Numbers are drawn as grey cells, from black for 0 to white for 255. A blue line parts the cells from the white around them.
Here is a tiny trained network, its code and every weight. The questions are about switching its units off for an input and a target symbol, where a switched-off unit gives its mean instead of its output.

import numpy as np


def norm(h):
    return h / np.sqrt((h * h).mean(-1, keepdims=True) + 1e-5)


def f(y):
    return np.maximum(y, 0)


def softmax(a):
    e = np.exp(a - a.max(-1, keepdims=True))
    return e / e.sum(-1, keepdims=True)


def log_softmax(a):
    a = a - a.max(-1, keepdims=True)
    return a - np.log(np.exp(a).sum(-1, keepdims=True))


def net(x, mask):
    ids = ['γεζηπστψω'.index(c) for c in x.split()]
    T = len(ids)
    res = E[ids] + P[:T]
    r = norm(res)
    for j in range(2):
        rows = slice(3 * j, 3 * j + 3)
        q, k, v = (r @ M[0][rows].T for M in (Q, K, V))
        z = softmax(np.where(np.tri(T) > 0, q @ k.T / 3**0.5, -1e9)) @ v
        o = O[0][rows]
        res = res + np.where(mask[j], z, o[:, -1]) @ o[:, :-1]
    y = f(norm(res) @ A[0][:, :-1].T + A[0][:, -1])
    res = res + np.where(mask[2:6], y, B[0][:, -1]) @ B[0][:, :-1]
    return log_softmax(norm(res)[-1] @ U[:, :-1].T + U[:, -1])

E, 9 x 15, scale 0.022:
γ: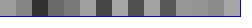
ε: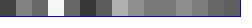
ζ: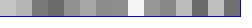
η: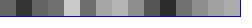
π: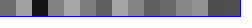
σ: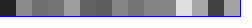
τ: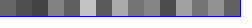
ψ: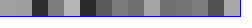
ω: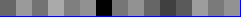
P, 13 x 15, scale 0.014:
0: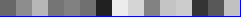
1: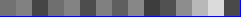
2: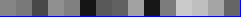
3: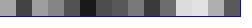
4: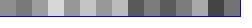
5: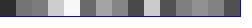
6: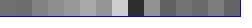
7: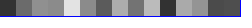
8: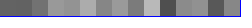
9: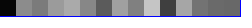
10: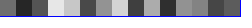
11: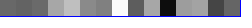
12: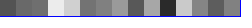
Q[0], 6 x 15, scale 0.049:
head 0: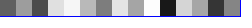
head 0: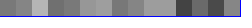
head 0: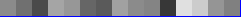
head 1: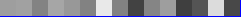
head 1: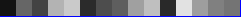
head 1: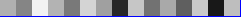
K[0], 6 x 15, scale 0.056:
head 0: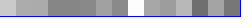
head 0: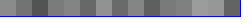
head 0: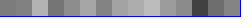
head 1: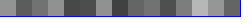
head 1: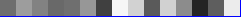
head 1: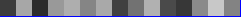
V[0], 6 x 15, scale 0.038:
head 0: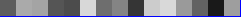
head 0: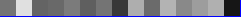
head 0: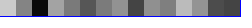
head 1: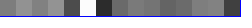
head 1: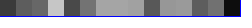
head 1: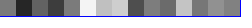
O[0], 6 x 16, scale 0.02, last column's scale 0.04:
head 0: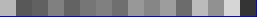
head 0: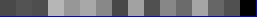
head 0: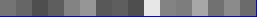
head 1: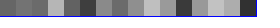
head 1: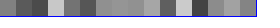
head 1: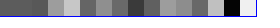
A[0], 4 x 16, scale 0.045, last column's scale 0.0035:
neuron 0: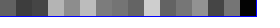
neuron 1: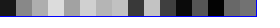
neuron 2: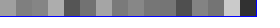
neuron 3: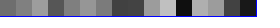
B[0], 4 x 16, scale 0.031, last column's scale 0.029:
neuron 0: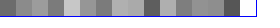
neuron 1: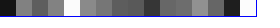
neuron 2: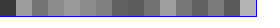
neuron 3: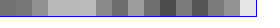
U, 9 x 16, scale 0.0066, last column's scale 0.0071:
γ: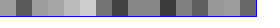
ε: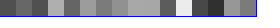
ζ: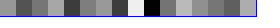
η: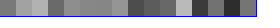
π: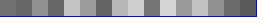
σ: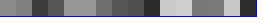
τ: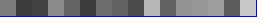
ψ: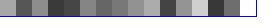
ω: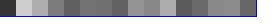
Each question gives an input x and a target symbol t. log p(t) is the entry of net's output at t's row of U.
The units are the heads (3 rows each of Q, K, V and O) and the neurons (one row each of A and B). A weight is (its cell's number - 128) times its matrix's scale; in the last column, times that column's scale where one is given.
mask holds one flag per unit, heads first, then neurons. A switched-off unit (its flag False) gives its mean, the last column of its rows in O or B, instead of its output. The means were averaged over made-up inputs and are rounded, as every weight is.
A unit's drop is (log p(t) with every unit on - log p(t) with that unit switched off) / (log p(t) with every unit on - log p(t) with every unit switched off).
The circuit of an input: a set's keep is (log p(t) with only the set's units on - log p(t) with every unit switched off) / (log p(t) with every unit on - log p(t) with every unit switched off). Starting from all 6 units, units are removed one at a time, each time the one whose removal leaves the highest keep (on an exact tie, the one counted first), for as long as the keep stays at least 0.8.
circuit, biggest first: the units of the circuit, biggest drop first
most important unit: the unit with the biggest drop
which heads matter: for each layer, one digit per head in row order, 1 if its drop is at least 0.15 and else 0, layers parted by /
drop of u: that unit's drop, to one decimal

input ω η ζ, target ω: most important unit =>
head 1
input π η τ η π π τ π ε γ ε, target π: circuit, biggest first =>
head 0; neuron 0
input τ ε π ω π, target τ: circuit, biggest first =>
head 1; head 0
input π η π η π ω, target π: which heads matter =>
11
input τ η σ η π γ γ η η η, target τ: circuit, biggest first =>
head 1; head 0
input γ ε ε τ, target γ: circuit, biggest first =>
head 1; neuron 3; head 0
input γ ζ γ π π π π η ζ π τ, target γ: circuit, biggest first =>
head 1; neuron 3
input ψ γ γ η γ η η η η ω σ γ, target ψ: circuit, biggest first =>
head 1; head 0
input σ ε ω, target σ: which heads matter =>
10
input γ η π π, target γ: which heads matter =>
01
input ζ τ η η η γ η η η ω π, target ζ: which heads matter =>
10
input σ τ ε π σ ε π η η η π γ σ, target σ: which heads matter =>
10
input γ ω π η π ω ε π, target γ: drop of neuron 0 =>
0.0
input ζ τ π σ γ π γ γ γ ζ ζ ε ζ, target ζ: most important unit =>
head 0
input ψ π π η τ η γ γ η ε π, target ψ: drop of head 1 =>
0.9
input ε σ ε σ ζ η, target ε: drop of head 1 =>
0.8
